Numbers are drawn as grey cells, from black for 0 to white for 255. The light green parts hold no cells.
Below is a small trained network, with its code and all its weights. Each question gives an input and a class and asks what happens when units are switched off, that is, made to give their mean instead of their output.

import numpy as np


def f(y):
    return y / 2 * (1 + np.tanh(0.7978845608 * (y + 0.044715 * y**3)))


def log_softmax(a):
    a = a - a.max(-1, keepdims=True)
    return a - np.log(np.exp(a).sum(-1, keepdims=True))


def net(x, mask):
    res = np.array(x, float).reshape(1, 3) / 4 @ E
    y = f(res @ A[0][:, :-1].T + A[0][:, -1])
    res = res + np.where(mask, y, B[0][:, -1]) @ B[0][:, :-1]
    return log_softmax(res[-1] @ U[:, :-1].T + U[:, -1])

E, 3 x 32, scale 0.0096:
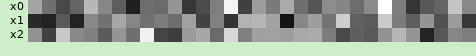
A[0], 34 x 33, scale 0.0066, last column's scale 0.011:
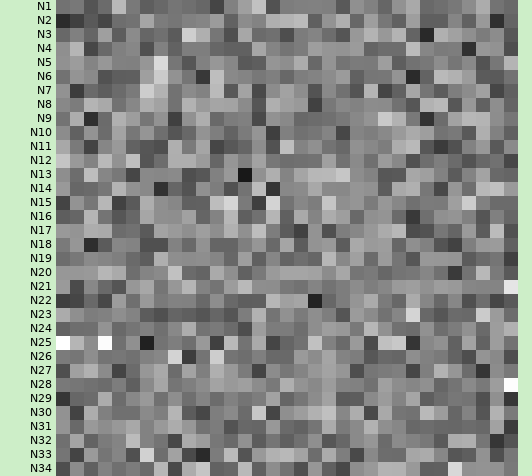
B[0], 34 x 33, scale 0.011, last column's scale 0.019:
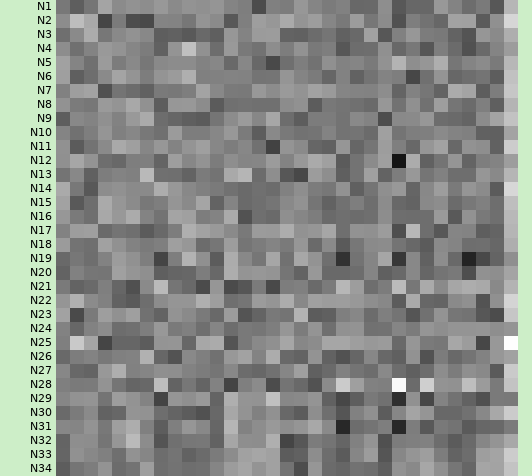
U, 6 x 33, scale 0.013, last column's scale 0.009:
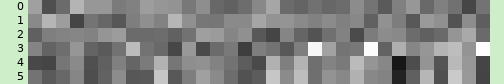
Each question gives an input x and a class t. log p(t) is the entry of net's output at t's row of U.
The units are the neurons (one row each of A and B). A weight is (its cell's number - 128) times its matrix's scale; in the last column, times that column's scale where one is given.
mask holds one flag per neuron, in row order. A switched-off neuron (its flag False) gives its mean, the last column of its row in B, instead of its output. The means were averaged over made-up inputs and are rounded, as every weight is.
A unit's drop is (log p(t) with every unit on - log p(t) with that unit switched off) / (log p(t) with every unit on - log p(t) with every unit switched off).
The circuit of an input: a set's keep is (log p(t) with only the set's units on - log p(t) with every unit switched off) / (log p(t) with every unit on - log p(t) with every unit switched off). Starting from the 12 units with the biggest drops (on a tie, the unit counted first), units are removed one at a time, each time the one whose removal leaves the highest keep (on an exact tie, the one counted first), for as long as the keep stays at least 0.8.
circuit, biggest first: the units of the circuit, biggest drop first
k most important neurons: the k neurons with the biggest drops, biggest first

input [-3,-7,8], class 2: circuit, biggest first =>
N30
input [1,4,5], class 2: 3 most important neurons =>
N25, N33, N13
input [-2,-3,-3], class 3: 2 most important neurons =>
N2, N22
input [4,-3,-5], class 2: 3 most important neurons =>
N9, N34, N3
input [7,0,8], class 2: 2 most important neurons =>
N30, N33
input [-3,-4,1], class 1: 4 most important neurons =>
N25, N17, N14, N11
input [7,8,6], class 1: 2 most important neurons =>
N2, N22
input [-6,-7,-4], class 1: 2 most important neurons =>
N25, N17
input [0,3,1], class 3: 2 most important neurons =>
N25, N17
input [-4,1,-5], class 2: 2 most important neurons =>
N9, N34
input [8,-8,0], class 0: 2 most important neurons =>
N23, N14
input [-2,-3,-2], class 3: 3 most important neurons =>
N2, N22, N7
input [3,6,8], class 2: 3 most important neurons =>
N33, N13, N25
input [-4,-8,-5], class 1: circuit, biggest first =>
N25
